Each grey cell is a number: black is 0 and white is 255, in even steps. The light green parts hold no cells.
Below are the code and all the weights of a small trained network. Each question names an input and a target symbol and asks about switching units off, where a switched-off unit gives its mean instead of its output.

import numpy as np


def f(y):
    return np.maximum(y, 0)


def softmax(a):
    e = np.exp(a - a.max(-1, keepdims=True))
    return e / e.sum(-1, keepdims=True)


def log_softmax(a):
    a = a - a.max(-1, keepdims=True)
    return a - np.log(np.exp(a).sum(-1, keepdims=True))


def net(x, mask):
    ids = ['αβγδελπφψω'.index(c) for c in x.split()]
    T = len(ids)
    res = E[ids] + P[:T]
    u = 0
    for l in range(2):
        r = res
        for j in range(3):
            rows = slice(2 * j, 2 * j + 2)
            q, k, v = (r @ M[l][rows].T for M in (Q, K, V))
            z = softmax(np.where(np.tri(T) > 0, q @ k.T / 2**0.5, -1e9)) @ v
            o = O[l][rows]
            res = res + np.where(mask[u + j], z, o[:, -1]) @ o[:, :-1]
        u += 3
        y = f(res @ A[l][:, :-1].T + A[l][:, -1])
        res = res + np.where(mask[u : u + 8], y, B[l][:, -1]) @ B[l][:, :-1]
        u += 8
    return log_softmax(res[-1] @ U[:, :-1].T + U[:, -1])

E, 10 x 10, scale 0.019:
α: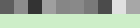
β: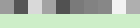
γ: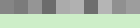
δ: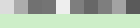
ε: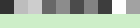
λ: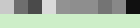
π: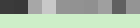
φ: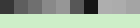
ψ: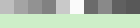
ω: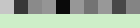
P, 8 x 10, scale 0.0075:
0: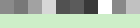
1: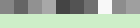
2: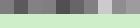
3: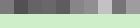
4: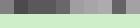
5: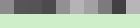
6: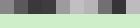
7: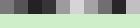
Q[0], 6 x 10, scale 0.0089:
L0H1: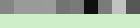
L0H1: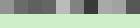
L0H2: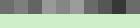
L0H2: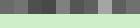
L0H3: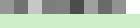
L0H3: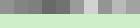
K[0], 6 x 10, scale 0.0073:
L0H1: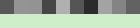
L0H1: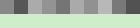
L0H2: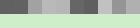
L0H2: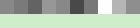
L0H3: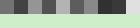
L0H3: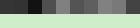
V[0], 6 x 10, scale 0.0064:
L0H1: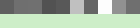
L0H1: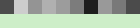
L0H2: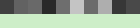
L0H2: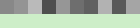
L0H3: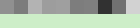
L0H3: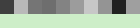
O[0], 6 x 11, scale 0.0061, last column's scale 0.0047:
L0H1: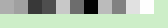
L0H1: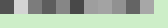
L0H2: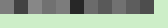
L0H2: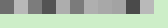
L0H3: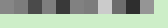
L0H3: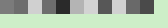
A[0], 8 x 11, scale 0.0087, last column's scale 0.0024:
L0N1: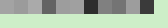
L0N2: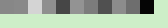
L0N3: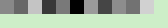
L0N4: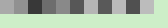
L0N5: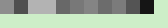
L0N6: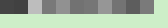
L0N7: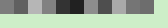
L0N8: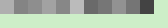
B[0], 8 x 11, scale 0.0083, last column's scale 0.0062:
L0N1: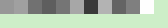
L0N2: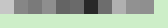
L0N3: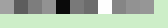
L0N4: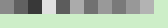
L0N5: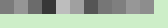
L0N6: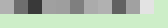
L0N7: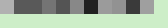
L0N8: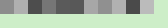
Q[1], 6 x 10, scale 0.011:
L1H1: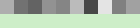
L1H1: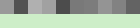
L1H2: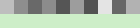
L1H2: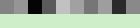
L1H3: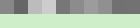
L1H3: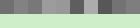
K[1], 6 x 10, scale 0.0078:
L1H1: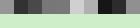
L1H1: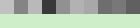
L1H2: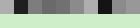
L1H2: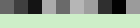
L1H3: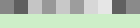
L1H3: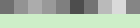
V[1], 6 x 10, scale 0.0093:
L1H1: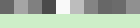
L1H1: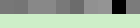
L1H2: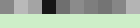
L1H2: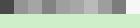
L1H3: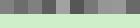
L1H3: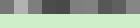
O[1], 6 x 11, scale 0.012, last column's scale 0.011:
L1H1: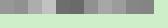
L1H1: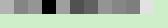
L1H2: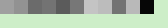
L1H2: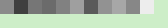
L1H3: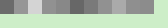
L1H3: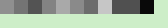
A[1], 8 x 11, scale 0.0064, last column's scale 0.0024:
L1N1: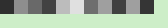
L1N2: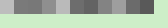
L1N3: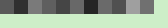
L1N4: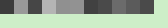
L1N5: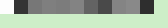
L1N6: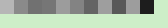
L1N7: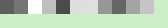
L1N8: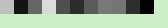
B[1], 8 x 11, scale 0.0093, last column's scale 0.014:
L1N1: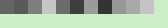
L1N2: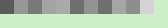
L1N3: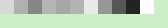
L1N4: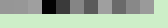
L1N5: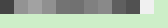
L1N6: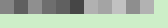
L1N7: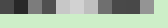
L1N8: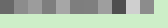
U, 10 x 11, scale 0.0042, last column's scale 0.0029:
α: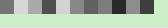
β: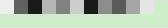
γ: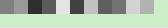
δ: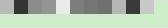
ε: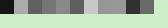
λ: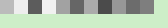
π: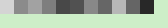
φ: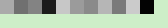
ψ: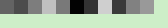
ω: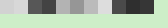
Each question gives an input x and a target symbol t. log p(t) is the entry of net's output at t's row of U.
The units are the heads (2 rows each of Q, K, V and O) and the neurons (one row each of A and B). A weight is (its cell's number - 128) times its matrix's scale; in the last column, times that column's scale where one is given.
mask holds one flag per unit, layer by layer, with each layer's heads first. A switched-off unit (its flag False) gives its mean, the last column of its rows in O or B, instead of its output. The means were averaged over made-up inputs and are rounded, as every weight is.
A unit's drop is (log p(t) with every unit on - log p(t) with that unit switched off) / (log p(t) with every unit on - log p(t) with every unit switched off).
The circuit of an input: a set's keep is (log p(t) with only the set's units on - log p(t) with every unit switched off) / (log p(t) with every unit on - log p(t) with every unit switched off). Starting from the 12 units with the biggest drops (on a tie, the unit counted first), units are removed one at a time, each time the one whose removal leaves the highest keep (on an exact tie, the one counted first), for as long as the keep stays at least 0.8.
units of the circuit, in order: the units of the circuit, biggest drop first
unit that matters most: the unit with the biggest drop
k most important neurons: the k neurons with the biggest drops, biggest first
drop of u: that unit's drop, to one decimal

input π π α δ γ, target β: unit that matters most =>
L1H1
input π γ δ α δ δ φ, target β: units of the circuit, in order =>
(L1H1, L1N5, L1N2)
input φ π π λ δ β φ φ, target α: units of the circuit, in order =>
(L1H2, L1N4)
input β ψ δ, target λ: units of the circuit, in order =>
(L1H1, L1H2)
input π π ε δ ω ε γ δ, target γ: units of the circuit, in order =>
(L1H2, L1H1, L1N1)
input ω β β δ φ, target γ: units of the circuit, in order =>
(L1N1, L1H1)
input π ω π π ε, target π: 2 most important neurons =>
(L0N3, L0N6)
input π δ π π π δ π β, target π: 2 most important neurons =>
(L0N7, L0N2)
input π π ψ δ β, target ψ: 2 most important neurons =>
(L0N7, L1N3)
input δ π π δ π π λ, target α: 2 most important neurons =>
(L0N4, L1N4)
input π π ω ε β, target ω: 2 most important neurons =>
(L0N7, L1N1)
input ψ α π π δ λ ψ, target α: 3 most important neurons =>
(L0N4, L1N4, L1N3)
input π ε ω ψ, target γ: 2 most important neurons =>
(L1N1, L1N3)
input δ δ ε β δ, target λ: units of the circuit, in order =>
(L1H1)
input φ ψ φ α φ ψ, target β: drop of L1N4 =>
0.1
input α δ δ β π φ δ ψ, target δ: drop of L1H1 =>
0.2
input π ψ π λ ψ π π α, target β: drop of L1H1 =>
0.4
